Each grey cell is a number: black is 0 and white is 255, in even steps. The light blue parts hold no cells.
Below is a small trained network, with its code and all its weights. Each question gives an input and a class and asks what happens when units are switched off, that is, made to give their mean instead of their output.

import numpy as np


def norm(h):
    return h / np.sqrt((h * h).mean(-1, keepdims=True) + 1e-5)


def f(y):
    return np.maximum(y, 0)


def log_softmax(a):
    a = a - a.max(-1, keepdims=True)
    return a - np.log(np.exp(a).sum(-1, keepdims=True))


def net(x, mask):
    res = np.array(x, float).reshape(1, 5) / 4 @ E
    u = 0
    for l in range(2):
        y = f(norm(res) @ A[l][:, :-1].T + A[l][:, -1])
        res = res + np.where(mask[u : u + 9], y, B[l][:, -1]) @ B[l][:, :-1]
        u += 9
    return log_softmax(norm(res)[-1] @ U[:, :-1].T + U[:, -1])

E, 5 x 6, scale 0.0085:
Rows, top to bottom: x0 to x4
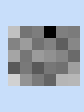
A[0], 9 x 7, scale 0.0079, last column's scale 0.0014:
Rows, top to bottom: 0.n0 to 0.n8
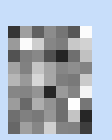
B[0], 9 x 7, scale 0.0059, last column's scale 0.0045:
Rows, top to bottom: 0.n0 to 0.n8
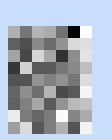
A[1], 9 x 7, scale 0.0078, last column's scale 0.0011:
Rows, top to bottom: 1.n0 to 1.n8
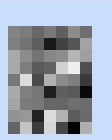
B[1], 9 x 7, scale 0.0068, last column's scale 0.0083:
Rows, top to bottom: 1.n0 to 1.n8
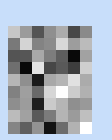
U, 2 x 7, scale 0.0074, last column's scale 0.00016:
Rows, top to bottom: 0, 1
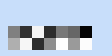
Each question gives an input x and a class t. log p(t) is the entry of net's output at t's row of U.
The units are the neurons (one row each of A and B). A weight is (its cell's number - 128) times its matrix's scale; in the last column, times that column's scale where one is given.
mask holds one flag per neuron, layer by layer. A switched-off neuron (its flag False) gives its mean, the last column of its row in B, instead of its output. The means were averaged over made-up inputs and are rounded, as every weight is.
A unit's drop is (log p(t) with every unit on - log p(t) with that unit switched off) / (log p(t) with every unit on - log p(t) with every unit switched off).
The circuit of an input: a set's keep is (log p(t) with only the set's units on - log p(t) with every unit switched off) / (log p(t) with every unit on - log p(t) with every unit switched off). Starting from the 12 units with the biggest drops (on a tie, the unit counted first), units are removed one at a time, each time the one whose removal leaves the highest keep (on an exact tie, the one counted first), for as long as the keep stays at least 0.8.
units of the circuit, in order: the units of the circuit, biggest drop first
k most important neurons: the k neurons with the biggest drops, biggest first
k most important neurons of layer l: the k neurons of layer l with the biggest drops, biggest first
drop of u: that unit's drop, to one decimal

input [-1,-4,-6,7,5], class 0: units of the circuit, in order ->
1.n3
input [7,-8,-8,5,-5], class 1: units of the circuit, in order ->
1.n1, 1.n3
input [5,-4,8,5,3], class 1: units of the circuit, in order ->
1.n5, 1.n8
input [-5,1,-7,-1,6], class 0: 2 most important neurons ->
1.n3, 0.n1
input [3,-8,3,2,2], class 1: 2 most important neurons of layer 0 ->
0.n5, 0.n1
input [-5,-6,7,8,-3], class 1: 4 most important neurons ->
1.n3, 0.n8, 1.n7, 0.n2
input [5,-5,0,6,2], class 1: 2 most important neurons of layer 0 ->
0.n5, 0.n1
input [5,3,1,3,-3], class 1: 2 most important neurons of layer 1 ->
1.n3, 1.n1
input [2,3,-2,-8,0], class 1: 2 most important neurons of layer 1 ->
1.n3, 1.n8
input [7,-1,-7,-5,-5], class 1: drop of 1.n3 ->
0.2
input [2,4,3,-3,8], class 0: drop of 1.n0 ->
0.0
